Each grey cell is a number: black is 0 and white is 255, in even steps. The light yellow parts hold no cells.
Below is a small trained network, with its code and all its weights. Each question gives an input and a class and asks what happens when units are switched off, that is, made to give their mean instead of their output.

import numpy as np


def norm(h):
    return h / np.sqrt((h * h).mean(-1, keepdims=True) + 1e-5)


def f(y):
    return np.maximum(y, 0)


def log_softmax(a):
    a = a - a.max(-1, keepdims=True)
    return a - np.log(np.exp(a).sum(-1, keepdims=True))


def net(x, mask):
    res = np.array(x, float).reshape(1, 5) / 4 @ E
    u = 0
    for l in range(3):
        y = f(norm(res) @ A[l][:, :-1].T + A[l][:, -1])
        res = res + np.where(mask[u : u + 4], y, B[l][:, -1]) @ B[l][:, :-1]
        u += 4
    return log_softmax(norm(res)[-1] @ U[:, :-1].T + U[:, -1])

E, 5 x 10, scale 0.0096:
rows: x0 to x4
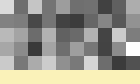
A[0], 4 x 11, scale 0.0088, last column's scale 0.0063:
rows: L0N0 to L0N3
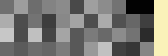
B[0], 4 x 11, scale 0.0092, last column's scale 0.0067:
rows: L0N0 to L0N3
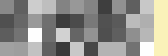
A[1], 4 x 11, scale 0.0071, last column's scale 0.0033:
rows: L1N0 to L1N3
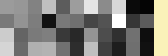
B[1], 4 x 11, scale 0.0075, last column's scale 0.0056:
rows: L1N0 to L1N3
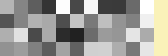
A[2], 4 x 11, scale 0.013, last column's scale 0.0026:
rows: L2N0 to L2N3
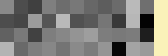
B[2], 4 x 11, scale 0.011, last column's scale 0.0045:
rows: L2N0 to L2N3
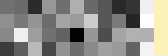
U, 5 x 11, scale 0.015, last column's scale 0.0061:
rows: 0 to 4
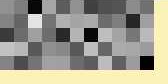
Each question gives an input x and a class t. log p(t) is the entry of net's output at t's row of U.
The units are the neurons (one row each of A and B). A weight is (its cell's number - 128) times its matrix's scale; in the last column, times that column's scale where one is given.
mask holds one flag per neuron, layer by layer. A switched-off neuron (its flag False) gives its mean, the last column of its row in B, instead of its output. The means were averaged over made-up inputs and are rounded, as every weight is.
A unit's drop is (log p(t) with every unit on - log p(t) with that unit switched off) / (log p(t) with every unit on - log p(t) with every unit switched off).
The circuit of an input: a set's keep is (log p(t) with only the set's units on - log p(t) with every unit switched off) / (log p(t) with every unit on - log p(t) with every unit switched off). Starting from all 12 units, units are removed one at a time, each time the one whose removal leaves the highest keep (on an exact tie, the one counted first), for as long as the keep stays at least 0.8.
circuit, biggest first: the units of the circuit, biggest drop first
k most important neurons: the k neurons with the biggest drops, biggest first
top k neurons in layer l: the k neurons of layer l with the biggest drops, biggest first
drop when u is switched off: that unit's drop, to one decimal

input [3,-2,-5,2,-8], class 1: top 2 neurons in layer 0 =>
[L0N3; L0N1]
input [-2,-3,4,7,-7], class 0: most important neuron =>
[L0N3]
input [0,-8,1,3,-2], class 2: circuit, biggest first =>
[L1N0; L2N1]
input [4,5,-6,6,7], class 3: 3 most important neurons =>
[L1N2; L1N3; L0N3]
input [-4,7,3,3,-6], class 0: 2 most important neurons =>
[L0N3; L2N0]
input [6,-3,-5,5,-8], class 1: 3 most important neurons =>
[L2N1; L0N3; L1N2]
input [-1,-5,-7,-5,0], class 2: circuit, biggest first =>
[L0N3; L1N0]
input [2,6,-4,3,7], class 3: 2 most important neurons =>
[L1N2; L1N3]
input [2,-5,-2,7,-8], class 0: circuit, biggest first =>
[L0N3; L2N0]
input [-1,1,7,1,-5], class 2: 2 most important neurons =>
[L1N1; L1N0]
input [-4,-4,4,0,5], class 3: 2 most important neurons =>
[L1N0; L0N3]
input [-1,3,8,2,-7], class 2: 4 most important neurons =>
[L1N1; L1N0; L0N1; L2N1]
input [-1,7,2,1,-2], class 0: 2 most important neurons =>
[L0N3; L2N0]
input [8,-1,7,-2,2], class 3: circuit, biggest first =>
[L1N2]
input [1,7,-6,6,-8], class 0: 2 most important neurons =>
[L2N0; L0N3]
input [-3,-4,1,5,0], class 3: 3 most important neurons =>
[L2N2; L0N1; L1N2]
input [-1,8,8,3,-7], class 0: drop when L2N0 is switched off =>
0.2
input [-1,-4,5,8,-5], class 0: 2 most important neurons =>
[L2N0; L0N3]
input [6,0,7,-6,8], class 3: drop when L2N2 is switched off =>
-0.1
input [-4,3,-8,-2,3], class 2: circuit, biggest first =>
[L0N3]
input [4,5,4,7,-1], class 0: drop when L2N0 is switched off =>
0.5
